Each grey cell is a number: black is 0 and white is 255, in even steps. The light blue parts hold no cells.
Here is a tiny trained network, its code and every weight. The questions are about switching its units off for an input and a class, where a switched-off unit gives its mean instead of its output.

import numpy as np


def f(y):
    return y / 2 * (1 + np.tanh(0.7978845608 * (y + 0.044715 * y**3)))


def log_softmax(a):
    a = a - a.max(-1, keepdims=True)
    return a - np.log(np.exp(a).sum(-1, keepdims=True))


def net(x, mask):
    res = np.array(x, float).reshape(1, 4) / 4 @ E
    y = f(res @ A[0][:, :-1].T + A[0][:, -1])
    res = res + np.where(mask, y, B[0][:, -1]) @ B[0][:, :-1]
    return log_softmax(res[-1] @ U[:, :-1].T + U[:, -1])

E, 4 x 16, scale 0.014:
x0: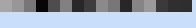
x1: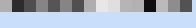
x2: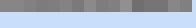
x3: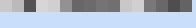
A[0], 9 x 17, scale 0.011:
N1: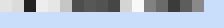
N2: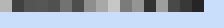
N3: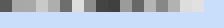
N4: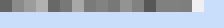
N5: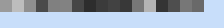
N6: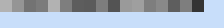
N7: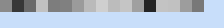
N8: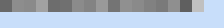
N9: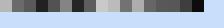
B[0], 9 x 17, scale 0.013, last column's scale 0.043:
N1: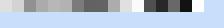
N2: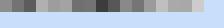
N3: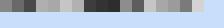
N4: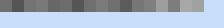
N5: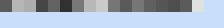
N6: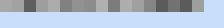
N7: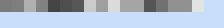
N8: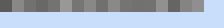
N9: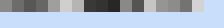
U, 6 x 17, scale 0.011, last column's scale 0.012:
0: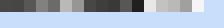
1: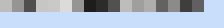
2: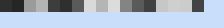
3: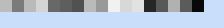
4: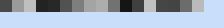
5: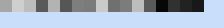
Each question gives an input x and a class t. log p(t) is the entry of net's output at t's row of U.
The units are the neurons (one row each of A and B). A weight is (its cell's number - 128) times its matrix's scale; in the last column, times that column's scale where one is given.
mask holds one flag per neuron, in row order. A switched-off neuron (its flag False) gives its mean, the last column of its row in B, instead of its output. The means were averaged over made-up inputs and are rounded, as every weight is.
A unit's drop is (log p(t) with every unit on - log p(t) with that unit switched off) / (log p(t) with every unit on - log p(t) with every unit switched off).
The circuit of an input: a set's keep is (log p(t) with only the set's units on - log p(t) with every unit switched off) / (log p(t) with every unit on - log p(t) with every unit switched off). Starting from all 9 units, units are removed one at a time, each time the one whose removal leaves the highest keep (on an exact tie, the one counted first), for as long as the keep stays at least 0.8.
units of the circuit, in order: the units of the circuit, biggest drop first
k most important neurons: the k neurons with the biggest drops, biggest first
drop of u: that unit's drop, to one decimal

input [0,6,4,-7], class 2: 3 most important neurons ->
(N1 N7 N3)
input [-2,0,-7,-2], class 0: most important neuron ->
(N1)
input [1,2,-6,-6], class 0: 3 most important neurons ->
(N1 N5 N7)
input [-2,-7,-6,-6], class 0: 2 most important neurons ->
(N1 N3)
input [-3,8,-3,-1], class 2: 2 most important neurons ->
(N1 N7)
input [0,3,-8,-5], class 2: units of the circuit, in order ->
(N1 N3)
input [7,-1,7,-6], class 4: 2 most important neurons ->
(N1 N5)
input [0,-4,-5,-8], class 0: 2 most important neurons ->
(N1 N3)
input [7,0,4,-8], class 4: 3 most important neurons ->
(N5 N3 N1)
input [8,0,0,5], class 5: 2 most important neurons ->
(N5 N3)
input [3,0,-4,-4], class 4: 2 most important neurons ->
(N1 N3)
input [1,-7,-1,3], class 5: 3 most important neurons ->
(N5 N9 N2)
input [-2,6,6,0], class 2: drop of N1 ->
0.8
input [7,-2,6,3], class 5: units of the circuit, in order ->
(N5)
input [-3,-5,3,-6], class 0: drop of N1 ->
1.0
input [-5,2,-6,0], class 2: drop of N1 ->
0.7
